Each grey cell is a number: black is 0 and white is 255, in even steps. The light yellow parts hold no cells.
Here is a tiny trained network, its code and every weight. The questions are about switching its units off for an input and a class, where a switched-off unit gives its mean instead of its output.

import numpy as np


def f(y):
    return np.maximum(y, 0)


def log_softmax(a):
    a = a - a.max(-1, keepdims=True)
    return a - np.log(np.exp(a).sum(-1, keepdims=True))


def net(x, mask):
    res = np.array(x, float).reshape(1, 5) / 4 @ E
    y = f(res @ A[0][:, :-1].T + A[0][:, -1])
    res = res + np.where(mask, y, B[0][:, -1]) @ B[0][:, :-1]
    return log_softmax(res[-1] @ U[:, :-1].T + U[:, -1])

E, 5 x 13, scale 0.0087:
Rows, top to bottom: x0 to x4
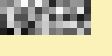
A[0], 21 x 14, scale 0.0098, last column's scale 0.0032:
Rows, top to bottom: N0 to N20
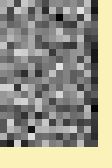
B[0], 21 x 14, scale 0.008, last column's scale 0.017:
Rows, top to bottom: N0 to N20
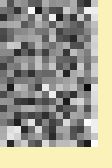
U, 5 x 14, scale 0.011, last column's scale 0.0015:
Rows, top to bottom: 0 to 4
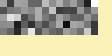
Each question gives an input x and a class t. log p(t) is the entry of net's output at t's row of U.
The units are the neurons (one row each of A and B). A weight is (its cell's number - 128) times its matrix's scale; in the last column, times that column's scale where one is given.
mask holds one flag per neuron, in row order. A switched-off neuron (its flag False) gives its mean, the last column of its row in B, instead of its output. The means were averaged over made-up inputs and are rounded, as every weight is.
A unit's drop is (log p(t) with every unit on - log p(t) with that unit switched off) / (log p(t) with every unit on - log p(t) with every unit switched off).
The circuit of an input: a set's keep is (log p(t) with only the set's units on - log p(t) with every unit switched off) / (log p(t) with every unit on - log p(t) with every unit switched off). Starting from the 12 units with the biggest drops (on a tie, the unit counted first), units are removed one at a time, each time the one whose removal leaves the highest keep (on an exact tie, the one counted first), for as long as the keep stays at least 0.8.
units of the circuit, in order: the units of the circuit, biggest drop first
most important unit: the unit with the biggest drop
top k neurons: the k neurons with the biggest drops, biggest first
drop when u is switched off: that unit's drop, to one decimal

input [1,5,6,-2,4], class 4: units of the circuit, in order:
N17
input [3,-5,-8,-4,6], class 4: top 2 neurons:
N1, N12
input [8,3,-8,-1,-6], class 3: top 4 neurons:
N14, N7, N17, N20
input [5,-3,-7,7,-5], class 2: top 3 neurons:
N18, N17, N20
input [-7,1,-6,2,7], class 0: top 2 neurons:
N20, N14
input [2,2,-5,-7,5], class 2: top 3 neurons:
N6, N19, N12
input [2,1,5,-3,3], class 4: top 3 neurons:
N17, N18, N12
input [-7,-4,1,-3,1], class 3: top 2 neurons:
N10, N16
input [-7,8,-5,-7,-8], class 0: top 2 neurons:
N12, N0
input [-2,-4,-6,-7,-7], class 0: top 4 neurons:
N12, N0, N18, N17
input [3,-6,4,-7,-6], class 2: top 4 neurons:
N19, N6, N20, N3
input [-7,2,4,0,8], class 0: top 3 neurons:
N20, N14, N7
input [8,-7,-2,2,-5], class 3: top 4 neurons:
N14, N7, N13, N5
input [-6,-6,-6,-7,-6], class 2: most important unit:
N6
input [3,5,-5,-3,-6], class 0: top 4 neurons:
N12, N0, N17, N2
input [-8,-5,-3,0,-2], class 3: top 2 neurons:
N10, N16
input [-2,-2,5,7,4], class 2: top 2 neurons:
N18, N1
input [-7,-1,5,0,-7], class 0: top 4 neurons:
N12, N0, N14, N7
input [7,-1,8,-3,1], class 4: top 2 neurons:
N17, N10
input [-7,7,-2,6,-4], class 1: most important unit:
N13
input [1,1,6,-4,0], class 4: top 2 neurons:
N17, N18
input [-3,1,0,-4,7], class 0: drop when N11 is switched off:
0.0
